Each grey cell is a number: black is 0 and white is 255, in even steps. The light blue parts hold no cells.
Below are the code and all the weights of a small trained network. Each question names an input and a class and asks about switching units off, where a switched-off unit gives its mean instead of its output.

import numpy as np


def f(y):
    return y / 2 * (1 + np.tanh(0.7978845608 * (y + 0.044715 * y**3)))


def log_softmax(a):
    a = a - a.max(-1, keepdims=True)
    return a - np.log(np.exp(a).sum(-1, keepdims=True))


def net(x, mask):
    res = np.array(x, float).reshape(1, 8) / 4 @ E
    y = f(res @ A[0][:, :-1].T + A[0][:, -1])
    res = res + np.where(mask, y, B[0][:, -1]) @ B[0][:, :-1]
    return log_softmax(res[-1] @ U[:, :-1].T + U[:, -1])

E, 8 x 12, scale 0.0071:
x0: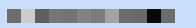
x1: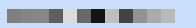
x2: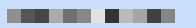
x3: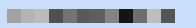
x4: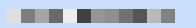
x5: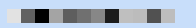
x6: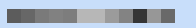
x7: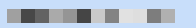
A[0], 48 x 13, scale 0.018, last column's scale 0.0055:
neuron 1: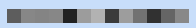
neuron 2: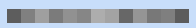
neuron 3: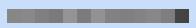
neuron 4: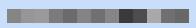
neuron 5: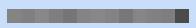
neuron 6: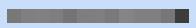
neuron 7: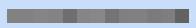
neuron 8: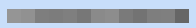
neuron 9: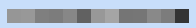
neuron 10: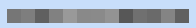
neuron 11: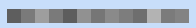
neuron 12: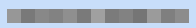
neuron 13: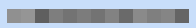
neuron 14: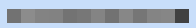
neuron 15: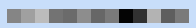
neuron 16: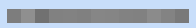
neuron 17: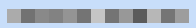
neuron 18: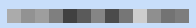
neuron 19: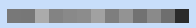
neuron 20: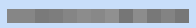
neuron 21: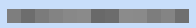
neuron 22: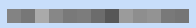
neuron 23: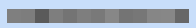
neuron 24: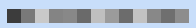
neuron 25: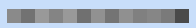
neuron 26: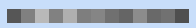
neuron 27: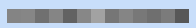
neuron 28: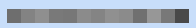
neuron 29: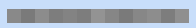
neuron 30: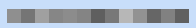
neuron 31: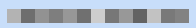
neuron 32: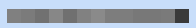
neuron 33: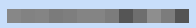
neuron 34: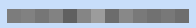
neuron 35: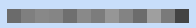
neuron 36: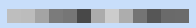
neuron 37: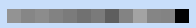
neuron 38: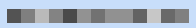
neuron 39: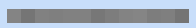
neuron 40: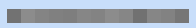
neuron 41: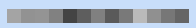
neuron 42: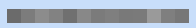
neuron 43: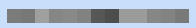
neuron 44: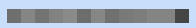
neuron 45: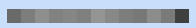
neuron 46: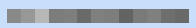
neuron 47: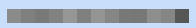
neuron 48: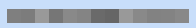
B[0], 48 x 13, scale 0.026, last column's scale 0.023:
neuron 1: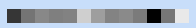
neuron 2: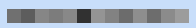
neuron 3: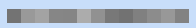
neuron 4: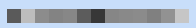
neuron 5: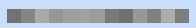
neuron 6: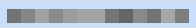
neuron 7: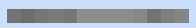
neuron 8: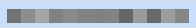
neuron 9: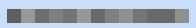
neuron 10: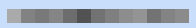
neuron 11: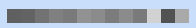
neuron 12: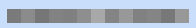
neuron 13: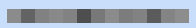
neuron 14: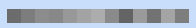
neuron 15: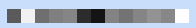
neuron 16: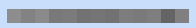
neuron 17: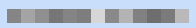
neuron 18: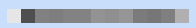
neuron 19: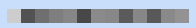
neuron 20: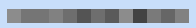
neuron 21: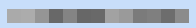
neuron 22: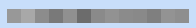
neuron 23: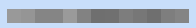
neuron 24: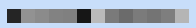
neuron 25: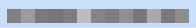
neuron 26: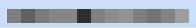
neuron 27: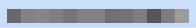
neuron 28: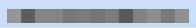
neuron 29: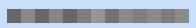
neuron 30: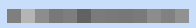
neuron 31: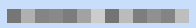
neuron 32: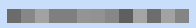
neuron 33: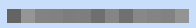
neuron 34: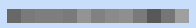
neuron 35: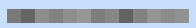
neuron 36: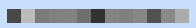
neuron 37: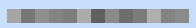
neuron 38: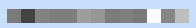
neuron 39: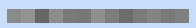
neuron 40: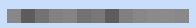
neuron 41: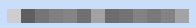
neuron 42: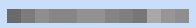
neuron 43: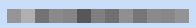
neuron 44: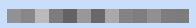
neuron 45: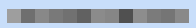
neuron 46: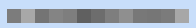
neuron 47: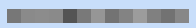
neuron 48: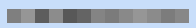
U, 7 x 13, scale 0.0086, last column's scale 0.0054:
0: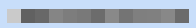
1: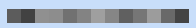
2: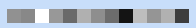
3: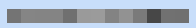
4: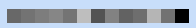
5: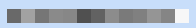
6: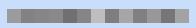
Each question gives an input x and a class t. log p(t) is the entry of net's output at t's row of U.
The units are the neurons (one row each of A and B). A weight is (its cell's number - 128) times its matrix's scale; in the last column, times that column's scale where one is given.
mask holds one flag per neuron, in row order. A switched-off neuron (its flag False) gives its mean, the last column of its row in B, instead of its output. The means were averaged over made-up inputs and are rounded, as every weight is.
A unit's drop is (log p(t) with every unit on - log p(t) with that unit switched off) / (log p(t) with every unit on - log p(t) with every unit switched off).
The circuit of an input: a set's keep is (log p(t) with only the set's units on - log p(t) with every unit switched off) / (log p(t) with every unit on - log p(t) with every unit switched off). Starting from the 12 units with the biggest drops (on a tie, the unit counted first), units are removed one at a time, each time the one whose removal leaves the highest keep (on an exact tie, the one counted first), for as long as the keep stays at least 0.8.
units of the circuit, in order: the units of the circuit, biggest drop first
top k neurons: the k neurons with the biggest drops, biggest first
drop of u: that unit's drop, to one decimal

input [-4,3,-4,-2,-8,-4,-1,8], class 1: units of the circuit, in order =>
[neuron 15; neuron 38]
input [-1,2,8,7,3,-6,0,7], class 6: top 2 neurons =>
[neuron 15; neuron 1]
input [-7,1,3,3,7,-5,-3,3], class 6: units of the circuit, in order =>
[neuron 31]
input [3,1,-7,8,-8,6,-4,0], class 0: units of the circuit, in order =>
[neuron 18; neuron 41]
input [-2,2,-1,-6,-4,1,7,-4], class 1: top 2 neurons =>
[neuron 15; neuron 4]
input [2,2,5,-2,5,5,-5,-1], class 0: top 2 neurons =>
[neuron 1; neuron 15]
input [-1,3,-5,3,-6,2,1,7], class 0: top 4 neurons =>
[neuron 15; neuron 1; neuron 31; neuron 17]
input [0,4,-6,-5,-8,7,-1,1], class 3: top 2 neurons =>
[neuron 15; neuron 4]
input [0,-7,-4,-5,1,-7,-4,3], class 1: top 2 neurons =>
[neuron 15; neuron 4]
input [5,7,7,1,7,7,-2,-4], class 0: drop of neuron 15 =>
0.4
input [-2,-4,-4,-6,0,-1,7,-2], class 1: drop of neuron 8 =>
0.0
